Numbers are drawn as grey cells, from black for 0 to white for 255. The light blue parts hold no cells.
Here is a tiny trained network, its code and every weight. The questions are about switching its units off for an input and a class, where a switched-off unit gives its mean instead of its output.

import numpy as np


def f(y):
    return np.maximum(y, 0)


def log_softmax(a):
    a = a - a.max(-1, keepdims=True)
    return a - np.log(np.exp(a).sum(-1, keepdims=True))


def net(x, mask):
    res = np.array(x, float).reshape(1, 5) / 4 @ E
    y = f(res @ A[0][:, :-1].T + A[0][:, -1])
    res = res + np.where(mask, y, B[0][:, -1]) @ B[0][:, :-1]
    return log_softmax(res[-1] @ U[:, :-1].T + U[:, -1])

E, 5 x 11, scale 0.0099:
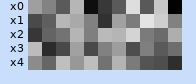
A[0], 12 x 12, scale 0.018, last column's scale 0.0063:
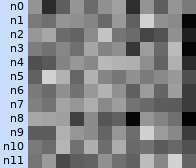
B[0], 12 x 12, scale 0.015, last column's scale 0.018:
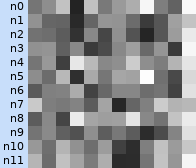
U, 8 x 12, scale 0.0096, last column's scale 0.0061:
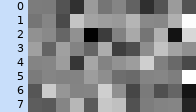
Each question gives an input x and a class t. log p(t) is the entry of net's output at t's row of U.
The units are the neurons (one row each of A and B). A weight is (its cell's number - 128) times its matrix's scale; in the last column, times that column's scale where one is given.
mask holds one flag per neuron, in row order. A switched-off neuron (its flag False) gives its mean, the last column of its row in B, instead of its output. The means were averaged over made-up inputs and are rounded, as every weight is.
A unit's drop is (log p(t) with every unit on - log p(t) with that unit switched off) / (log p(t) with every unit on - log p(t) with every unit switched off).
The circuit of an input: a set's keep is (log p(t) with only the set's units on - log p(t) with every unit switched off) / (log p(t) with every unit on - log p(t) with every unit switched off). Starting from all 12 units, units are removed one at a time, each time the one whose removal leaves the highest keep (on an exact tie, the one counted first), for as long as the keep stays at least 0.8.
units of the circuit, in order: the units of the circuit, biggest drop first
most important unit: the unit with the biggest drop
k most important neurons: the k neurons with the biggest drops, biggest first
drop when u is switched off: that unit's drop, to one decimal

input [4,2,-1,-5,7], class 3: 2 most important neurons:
n3, n0
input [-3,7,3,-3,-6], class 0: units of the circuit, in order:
n9
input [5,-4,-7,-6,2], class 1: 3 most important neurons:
n0, n8, n3
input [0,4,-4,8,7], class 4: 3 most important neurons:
n0, n11, n8
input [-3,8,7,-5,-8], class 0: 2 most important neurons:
n9, n1
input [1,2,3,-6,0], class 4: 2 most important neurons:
n5, n8
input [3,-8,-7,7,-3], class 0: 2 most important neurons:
n2, n4
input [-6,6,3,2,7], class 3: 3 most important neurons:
n10, n7, n2
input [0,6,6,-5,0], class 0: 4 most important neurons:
n9, n8, n0, n1
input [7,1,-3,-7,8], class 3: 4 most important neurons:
n3, n0, n6, n7
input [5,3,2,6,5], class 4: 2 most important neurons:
n3, n11
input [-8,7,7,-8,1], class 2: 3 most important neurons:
n3, n6, n0
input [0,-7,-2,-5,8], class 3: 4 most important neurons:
n7, n10, n9, n1
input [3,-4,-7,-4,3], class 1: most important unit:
n8
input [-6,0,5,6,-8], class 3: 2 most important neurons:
n11, n8
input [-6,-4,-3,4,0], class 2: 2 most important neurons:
n3, n6
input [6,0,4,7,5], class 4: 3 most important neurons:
n3, n6, n11
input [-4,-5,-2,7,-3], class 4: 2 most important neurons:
n0, n9
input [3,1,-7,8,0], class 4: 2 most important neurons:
n0, n4
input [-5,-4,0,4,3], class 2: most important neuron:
n3
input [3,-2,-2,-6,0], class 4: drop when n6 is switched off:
0.1
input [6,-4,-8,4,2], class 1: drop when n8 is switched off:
0.2
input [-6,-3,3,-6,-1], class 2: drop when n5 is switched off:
-0.1
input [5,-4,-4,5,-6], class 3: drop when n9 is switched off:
0.1
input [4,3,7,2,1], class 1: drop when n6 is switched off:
0.0
